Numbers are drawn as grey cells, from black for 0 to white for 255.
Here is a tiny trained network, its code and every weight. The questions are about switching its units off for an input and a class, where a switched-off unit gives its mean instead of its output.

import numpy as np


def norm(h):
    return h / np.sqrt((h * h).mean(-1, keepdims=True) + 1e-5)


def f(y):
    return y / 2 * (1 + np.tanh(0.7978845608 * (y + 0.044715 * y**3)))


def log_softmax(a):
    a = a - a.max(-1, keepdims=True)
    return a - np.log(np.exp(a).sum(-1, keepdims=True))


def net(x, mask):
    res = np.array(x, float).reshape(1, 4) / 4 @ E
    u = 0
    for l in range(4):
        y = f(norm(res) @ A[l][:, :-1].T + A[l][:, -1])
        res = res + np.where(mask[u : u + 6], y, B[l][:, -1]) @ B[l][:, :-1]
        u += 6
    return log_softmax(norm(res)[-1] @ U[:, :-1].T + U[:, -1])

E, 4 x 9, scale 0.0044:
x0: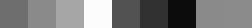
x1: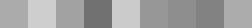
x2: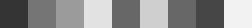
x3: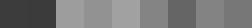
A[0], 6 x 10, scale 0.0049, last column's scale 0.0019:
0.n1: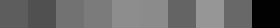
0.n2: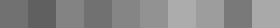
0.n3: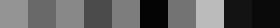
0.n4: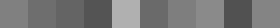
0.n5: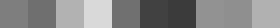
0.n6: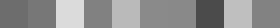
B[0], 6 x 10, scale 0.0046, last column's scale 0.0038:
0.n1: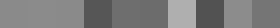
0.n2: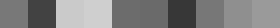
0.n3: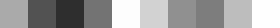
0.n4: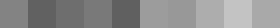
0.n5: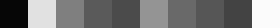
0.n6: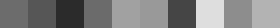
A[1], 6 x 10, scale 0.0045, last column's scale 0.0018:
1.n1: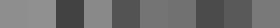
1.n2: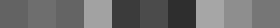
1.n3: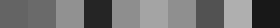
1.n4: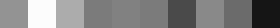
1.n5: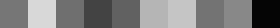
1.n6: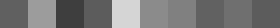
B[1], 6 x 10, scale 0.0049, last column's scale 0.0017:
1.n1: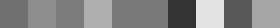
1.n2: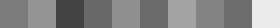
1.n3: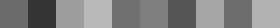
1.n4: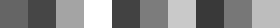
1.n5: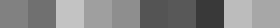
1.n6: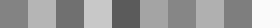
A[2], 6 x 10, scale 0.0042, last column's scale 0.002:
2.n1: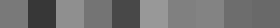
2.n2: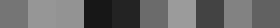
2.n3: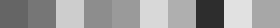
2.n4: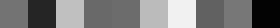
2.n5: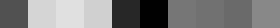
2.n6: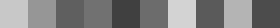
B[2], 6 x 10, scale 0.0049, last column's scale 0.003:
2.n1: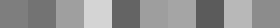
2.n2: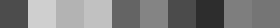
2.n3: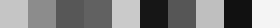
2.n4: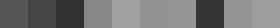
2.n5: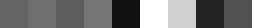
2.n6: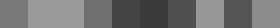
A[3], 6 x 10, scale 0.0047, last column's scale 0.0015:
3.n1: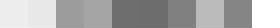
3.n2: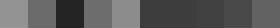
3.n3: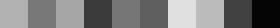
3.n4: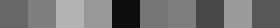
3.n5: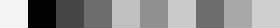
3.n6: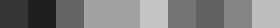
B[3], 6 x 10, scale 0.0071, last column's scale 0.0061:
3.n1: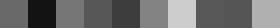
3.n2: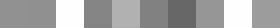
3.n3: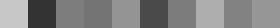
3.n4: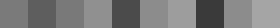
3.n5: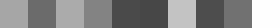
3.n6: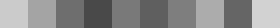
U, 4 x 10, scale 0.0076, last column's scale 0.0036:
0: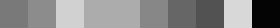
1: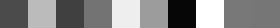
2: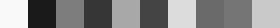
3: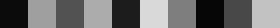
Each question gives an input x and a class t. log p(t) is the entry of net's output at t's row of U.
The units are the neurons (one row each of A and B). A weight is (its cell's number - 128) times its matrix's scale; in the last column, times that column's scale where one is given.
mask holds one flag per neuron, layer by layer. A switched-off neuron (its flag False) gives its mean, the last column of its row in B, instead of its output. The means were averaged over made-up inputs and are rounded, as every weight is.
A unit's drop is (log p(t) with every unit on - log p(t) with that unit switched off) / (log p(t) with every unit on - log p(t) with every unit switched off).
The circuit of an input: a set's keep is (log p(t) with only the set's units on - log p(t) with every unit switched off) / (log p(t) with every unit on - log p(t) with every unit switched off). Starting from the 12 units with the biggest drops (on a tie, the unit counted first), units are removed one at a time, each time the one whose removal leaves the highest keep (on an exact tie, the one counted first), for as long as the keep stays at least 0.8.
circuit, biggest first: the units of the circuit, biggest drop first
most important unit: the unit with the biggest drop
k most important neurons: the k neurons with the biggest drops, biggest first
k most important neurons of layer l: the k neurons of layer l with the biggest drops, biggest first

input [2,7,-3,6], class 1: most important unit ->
3.n5
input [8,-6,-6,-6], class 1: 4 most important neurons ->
(0.n3 3.n5 0.n5 3.n2)
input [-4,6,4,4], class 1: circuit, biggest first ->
(0.n6 3.n1)
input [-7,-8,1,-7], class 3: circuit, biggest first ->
(0.n3 2.n2)
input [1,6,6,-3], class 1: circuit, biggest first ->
(3.n5 2.n3)
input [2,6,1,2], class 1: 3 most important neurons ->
(0.n6 3.n5 3.n4)
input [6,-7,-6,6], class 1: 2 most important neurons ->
(0.n3 0.n5)
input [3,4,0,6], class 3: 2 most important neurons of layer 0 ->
(0.n5 0.n3)
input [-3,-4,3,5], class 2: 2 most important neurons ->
(0.n5 3.n6)
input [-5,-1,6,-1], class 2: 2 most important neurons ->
(0.n5 3.n5)
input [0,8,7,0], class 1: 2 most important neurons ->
(0.n6 3.n5)
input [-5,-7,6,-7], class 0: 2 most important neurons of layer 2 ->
(2.n3 2.n5)
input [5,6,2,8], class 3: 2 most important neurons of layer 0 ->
(0.n5 0.n3)
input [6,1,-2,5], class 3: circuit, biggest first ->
(0.n5)
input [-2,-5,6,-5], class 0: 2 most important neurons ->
(0.n5 2.n3)
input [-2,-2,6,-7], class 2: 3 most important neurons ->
(0.n5 2.n3 3.n1)
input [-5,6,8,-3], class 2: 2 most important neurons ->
(0.n5 2.n3)
